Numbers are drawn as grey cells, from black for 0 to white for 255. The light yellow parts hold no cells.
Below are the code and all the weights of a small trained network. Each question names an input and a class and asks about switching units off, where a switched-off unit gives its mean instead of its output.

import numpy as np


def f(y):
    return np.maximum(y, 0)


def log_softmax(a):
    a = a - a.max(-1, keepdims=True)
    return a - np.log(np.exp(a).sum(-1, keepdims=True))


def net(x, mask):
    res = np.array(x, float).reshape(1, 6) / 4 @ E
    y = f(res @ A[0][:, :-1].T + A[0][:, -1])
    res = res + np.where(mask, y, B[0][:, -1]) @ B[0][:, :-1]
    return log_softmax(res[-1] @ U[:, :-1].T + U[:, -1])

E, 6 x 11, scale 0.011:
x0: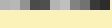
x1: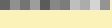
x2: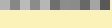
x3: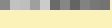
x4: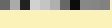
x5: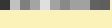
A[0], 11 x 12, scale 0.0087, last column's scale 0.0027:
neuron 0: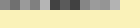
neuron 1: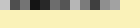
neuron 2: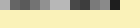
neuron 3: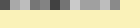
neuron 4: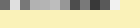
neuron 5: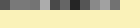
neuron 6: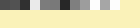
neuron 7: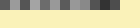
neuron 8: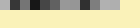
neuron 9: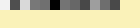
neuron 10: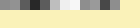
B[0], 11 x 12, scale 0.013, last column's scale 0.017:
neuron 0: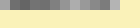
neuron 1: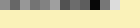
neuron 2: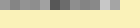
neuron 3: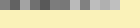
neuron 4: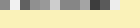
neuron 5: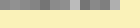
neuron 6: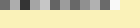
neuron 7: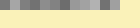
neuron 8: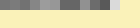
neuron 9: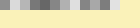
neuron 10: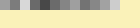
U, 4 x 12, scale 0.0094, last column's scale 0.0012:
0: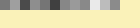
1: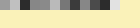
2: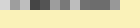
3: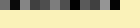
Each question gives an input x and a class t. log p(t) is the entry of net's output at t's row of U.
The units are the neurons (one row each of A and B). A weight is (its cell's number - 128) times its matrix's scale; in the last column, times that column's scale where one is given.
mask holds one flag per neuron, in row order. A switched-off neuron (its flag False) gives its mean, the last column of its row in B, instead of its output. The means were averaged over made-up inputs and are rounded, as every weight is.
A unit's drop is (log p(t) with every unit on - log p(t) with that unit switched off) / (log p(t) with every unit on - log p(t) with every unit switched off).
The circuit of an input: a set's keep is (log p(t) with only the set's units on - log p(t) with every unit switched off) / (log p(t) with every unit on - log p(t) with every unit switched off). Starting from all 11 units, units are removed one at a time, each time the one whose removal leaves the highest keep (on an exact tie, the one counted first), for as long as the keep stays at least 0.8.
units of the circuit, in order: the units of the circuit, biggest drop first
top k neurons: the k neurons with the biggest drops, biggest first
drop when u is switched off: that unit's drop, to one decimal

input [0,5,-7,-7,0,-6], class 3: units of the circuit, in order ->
(neuron 1; neuron 9)
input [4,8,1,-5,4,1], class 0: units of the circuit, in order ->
(neuron 1)
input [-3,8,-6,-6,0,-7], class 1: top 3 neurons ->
(neuron 6; neuron 1; neuron 8)
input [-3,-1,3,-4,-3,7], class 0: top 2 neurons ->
(neuron 1; neuron 4)
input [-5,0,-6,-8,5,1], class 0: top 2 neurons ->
(neuron 4; neuron 1)
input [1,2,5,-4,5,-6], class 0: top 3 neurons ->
(neuron 4; neuron 1; neuron 2)
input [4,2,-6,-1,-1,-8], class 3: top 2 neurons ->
(neuron 1; neuron 4)
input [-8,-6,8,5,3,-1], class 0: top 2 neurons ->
(neuron 1; neuron 6)
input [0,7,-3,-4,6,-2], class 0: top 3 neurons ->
(neuron 4; neuron 1; neuron 8)
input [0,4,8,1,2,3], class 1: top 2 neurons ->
(neuron 9; neuron 10)
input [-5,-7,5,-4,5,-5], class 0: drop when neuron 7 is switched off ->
0.0
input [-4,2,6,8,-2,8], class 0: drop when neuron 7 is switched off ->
-0.1
